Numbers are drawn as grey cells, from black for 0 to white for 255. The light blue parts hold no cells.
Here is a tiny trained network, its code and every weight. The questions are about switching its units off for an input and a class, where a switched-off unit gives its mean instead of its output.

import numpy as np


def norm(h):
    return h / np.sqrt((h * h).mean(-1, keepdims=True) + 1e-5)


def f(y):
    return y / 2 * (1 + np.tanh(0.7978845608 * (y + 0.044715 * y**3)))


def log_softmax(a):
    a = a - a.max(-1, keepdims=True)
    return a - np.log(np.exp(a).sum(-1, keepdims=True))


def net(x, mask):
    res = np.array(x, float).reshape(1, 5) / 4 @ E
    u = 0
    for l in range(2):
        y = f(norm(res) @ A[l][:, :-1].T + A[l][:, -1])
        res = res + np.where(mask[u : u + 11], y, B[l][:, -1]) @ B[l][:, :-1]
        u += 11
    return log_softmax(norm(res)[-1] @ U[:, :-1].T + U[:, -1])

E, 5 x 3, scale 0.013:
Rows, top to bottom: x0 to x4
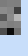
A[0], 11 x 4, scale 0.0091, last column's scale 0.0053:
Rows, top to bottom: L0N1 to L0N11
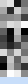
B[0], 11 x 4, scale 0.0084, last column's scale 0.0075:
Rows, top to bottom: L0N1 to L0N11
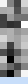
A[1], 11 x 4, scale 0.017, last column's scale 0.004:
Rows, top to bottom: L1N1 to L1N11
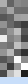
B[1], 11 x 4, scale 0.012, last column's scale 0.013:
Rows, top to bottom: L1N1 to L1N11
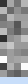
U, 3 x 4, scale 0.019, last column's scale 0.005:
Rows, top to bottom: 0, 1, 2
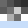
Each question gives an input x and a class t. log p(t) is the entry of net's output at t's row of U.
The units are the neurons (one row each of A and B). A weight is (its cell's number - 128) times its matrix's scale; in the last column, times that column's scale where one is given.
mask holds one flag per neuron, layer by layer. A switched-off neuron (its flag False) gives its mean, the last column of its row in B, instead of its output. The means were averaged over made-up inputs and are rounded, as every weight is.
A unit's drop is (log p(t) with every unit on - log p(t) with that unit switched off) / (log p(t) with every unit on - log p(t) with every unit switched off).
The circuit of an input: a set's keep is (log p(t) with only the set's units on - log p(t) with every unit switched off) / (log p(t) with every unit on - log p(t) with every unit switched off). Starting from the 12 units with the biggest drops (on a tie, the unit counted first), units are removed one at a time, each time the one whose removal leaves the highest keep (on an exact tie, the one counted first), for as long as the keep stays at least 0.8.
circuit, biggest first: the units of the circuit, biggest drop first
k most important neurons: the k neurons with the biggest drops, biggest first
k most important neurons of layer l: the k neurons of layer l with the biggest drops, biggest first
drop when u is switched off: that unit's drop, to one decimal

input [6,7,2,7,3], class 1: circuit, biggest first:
L0N4, L0N1
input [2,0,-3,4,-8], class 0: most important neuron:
L0N11
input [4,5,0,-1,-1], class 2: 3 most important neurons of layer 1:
L1N10, L1N8, L1N2
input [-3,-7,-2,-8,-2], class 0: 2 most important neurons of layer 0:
L0N4, L0N8
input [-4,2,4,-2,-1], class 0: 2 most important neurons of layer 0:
L0N4, L0N10
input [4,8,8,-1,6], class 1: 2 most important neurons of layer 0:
L0N4, L0N1
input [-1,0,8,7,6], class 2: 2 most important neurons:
L1N9, L0N1
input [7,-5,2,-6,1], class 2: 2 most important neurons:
L0N1, L1N9
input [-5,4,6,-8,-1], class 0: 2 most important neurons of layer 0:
L0N10, L0N4
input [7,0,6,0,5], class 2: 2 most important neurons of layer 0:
L0N1, L0N4
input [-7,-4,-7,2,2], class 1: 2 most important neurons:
L0N4, L1N6
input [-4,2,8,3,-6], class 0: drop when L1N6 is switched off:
0.1
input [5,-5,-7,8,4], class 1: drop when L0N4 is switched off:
0.2
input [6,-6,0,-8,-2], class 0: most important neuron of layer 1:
L1N6
